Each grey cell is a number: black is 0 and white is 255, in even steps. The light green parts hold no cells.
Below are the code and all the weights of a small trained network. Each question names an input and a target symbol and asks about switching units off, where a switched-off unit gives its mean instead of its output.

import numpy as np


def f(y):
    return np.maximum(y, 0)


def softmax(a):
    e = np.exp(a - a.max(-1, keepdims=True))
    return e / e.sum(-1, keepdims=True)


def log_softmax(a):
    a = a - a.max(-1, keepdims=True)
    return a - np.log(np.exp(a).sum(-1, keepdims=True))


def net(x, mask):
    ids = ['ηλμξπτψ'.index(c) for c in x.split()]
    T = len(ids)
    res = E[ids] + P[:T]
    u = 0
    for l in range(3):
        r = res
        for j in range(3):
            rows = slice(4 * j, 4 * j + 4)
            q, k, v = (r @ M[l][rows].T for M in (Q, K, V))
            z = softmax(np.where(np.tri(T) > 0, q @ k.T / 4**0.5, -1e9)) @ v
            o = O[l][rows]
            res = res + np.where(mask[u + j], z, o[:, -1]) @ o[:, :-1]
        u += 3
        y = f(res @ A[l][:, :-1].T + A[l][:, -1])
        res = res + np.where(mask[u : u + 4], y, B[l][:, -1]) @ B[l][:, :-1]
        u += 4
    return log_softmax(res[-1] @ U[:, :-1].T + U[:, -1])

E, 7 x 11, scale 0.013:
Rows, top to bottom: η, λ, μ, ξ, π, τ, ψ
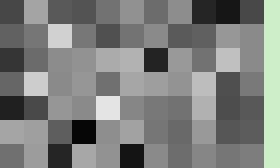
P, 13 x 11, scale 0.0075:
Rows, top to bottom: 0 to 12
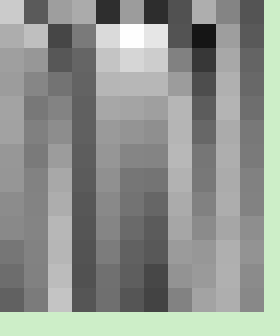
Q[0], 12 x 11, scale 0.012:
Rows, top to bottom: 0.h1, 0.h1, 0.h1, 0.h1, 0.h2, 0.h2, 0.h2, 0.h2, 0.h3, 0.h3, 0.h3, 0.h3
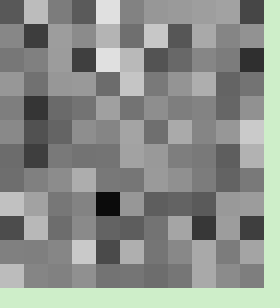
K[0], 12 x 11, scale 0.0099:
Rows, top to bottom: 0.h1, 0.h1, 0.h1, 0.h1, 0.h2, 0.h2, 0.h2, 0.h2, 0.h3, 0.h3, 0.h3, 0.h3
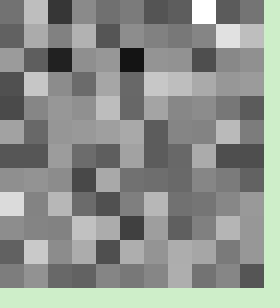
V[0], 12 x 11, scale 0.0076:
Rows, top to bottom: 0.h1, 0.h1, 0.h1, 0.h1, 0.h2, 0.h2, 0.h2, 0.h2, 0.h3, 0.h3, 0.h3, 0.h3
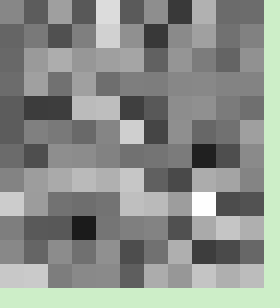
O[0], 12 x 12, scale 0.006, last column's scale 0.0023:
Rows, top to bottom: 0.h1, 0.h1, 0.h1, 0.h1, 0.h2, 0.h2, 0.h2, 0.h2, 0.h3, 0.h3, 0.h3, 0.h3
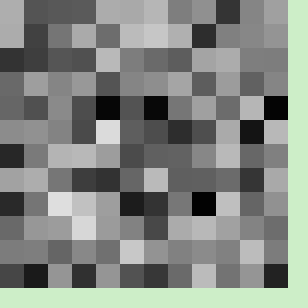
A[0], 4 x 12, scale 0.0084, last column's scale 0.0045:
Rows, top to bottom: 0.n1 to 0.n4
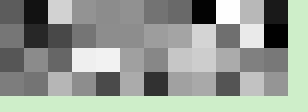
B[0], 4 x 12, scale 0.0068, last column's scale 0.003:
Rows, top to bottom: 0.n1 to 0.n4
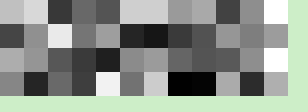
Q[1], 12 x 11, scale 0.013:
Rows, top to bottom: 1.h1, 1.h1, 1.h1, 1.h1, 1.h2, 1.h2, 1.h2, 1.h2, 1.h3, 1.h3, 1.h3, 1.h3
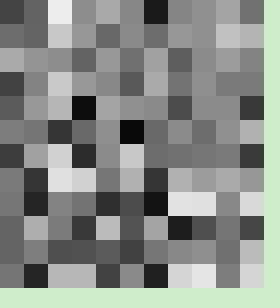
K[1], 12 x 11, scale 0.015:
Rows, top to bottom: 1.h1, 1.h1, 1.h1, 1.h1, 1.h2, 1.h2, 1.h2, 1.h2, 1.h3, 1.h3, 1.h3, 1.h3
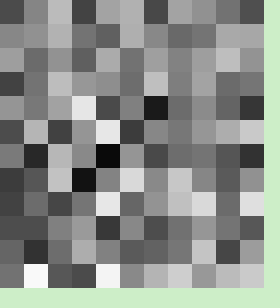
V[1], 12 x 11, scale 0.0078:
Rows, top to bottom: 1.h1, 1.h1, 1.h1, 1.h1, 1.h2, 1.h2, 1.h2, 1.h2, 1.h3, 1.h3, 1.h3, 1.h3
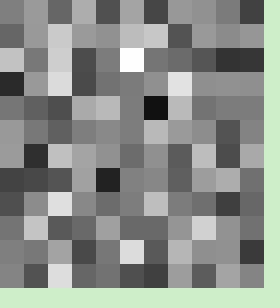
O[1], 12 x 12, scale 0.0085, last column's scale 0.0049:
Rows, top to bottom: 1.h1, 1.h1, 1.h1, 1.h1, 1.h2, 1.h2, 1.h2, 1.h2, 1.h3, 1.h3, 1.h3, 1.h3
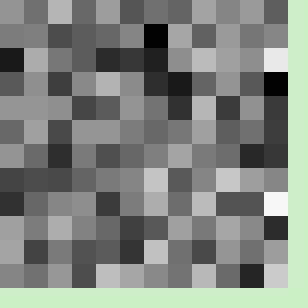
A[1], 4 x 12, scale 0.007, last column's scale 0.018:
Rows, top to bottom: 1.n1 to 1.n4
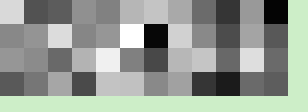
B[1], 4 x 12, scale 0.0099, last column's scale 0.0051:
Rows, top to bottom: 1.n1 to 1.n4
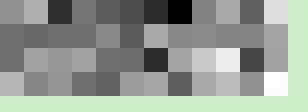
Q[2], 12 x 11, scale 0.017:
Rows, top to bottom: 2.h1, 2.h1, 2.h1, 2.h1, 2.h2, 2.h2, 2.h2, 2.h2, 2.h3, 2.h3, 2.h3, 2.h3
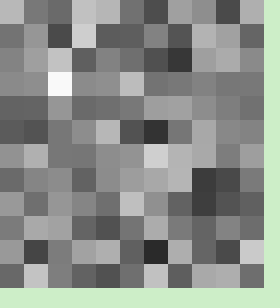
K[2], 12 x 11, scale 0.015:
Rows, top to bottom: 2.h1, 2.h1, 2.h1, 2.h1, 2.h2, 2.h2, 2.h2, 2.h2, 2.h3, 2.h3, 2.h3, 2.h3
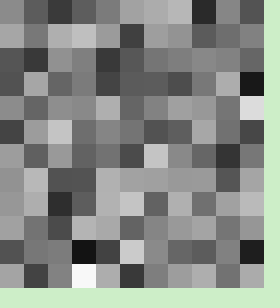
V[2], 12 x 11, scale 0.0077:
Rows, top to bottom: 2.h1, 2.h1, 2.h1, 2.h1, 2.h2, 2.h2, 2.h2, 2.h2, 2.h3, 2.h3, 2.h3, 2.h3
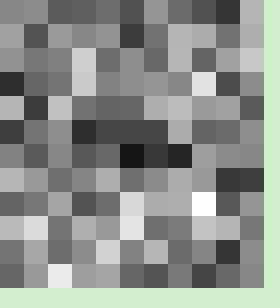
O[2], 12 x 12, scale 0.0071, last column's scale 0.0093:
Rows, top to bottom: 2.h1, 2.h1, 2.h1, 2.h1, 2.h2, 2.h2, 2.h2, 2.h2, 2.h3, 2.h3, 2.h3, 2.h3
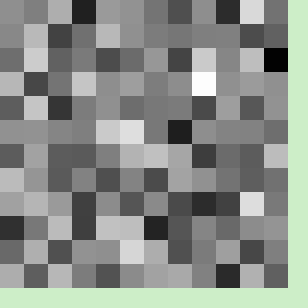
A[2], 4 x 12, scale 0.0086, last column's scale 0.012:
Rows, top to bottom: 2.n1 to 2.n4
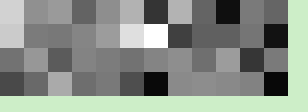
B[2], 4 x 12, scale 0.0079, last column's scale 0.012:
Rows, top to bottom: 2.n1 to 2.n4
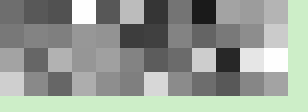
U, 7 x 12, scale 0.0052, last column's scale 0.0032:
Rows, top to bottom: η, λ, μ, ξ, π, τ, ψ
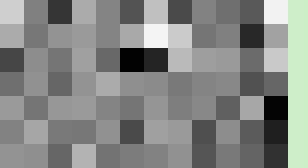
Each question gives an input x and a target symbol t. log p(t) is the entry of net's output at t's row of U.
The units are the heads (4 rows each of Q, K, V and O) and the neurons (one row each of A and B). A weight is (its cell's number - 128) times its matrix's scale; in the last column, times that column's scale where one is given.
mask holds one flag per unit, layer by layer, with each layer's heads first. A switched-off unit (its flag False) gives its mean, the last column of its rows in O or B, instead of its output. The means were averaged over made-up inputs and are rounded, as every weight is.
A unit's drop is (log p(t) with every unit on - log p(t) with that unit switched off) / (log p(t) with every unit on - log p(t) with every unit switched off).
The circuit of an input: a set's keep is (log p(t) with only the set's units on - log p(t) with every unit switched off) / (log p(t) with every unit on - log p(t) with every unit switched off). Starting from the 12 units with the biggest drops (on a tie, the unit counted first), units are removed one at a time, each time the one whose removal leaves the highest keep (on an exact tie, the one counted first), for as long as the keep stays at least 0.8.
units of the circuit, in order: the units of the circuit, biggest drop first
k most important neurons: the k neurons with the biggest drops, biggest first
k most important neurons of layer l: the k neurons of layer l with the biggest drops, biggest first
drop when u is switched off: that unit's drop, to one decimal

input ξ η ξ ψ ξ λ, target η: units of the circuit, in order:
(0.n1 1.h1 1.n1)
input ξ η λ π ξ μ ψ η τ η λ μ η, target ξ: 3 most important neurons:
(0.n3 0.n1 0.n4)
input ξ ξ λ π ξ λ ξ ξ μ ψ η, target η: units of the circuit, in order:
(1.h1 1.n1 0.h1)
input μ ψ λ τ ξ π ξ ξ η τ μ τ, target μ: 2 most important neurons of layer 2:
(2.n3 2.n4)
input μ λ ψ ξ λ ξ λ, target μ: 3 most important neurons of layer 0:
(0.n1 0.n3 0.n4)
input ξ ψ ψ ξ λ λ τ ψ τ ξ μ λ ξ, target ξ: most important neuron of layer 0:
(0.n2)
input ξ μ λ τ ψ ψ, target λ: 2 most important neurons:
(1.n3 0.n2)
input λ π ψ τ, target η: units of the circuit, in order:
(1.h1 0.h1 1.n1)
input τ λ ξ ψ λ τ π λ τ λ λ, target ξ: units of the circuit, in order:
(1.h1 2.h2 2.h3)
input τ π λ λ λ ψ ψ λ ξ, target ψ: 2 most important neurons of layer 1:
(1.n3 1.n1)
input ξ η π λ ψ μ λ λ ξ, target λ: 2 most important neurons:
(0.n3 0.n1)
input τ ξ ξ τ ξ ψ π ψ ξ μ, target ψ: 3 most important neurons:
(0.n1 2.n1 1.n3)
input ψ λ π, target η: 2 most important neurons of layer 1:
(1.n1 1.n4)
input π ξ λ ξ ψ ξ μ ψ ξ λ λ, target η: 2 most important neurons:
(0.n2 0.n1)
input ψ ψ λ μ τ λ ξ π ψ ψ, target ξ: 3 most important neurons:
(0.n2 0.n1 0.n3)
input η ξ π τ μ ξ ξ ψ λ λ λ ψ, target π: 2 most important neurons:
(1.n3 1.n1)
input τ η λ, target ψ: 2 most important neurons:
(2.n1 0.n1)
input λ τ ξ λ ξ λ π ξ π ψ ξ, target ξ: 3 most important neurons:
(0.n1 0.n4 1.n4)
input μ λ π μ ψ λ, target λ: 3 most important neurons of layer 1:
(1.n1 1.n4 1.n3)
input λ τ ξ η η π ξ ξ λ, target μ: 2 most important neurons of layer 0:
(0.n3 0.n1)
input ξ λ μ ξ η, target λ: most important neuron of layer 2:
(2.n2)
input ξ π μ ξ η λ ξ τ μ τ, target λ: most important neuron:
(2.n2)
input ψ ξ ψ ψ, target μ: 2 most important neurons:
(1.n3 0.n4)
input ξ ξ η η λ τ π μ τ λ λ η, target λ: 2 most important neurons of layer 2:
(2.n2 2.n3)
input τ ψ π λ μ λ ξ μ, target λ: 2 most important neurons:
(0.n1 1.n1)
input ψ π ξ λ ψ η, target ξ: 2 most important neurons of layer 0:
(0.n4 0.n2)
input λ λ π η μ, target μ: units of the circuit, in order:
(1.h1)
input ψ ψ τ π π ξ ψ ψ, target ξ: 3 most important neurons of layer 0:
(0.n2 0.n1 0.n3)
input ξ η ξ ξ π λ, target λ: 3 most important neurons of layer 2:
(2.n3 2.n2 2.n1)
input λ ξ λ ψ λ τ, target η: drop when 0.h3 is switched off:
0.0
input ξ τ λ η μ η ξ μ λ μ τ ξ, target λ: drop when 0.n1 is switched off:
0.1
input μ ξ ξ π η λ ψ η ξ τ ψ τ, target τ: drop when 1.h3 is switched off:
1.0
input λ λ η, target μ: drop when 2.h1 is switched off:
0.1
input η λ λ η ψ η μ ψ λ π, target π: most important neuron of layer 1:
(1.n3)
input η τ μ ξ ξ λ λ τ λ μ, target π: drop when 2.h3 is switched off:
0.3
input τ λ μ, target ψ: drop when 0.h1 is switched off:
0.1
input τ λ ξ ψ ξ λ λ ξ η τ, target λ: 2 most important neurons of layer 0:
(0.n1 0.n3)
